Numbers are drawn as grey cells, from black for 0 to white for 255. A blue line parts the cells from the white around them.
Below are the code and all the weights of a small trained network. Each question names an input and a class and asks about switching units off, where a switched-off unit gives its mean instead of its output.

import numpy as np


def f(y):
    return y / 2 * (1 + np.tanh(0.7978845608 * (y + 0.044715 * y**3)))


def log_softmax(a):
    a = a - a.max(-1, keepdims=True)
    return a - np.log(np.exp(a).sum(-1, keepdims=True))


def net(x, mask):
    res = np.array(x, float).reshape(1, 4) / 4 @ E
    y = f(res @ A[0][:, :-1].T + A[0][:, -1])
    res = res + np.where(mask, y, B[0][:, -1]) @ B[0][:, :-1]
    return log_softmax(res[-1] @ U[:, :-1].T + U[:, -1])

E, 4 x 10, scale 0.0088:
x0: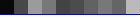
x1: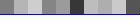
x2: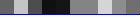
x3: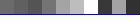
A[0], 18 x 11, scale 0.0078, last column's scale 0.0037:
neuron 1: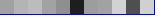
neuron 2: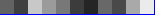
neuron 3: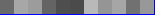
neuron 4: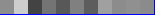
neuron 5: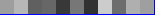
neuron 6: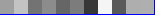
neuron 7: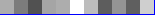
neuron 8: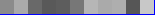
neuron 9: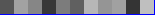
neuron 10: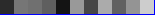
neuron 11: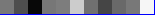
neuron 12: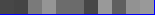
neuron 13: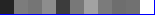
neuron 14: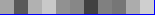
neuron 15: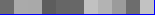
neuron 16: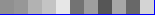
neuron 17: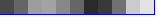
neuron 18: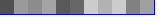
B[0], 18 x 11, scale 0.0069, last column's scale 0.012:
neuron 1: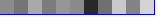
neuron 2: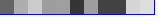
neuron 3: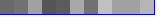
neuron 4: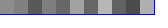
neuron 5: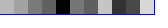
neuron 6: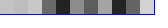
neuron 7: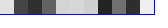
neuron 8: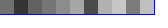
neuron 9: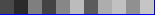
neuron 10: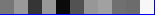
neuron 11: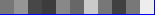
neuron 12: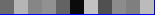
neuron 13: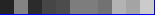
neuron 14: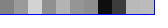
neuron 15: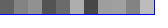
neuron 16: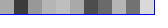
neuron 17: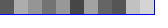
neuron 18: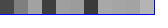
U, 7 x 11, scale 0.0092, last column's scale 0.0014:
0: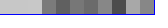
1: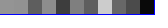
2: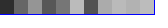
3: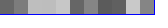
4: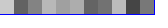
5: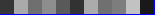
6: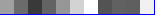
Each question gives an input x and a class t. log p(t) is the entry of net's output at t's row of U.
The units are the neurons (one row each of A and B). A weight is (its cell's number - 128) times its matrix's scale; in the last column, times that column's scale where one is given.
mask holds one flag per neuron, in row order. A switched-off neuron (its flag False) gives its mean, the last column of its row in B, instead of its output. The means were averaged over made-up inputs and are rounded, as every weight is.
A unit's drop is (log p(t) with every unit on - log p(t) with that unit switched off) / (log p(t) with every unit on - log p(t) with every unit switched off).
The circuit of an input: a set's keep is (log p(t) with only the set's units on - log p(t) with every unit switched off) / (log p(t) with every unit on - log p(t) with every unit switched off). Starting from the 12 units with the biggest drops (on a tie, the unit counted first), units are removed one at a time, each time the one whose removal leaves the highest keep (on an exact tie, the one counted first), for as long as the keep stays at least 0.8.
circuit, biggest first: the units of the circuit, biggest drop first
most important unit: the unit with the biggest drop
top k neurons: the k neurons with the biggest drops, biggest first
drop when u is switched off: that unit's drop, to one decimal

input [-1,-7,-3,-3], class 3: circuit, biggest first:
[neuron 14; neuron 2]
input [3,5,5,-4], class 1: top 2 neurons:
[neuron 5; neuron 6]
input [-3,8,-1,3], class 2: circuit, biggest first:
[neuron 18; neuron 9]
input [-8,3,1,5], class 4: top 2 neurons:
[neuron 16; neuron 1]
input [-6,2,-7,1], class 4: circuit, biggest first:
[neuron 16]
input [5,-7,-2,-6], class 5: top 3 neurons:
[neuron 12; neuron 17; neuron 10]
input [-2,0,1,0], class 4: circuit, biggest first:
[neuron 11; neuron 10; neuron 17]
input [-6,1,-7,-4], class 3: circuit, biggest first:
[neuron 14; neuron 5]
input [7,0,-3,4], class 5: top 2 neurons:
[neuron 13; neuron 7]
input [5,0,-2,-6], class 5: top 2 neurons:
[neuron 12; neuron 17]
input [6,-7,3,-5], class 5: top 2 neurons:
[neuron 10; neuron 12]
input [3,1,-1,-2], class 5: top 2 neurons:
[neuron 16; neuron 7]
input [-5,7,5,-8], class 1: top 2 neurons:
[neuron 5; neuron 6]
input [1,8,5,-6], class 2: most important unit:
neuron 18
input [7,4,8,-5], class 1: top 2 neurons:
[neuron 5; neuron 10]
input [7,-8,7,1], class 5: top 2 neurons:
[neuron 12; neuron 13]
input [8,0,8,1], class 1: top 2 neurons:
[neuron 10; neuron 5]
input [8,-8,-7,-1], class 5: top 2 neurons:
[neuron 12; neuron 16]
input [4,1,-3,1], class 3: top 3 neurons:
[neuron 10; neuron 5; neuron 11]
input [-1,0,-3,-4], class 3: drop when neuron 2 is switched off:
0.1
